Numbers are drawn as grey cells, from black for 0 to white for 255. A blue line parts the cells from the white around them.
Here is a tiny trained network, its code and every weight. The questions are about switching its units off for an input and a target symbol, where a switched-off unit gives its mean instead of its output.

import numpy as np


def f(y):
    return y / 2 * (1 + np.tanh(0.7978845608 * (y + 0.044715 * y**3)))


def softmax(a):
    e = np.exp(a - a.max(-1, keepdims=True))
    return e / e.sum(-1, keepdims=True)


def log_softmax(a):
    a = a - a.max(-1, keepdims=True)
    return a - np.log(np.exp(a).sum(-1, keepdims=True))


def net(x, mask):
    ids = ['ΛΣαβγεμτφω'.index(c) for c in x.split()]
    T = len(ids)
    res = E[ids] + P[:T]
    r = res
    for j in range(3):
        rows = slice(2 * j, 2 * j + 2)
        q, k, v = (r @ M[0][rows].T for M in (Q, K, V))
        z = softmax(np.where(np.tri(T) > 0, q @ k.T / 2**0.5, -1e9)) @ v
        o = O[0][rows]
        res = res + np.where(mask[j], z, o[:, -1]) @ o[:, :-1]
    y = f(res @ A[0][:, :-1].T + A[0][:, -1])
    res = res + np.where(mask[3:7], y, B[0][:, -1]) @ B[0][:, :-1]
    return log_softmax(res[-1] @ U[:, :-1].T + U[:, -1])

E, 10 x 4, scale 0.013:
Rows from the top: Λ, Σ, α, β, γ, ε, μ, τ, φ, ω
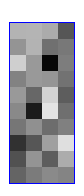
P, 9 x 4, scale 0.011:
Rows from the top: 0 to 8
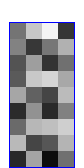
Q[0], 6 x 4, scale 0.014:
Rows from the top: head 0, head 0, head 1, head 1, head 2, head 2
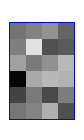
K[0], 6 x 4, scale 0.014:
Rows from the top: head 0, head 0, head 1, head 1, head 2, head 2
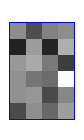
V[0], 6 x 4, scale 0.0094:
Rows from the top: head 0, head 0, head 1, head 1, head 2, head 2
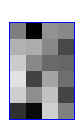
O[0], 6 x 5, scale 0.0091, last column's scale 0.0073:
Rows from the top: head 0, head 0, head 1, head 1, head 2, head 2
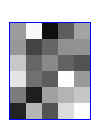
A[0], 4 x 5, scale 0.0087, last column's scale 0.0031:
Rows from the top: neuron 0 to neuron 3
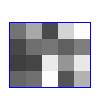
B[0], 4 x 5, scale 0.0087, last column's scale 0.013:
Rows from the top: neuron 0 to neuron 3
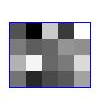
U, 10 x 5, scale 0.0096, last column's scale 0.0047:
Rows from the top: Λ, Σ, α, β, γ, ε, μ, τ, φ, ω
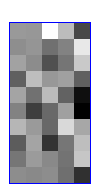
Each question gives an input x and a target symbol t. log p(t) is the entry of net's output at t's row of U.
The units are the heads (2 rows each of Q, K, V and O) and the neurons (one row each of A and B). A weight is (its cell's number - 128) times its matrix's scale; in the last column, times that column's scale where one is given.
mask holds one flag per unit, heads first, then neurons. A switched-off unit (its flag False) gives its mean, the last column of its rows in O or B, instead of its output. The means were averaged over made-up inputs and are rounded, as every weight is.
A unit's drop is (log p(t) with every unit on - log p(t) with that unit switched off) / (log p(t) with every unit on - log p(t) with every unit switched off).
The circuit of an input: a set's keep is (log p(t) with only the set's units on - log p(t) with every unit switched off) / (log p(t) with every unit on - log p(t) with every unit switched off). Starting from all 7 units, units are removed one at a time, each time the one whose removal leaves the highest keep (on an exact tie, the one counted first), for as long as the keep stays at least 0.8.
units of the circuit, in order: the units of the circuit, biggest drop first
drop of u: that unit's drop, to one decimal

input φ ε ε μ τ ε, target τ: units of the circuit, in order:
(head 0)
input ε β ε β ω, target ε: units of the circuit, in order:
(neuron 2; neuron 0)
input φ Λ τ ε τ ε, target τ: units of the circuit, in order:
(head 2; head 0)
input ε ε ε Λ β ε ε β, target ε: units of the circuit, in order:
(neuron 0; neuron 2; head 1)
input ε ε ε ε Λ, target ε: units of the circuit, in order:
(neuron 0; head 2; neuron 2)
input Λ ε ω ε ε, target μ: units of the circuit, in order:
(neuron 2; head 0; neuron 0)
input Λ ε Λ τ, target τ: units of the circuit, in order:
(head 1; neuron 3; neuron 2)
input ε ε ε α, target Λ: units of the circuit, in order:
(head 0; neuron 3)
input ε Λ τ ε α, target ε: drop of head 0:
-0.1
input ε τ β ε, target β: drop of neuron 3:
0.1
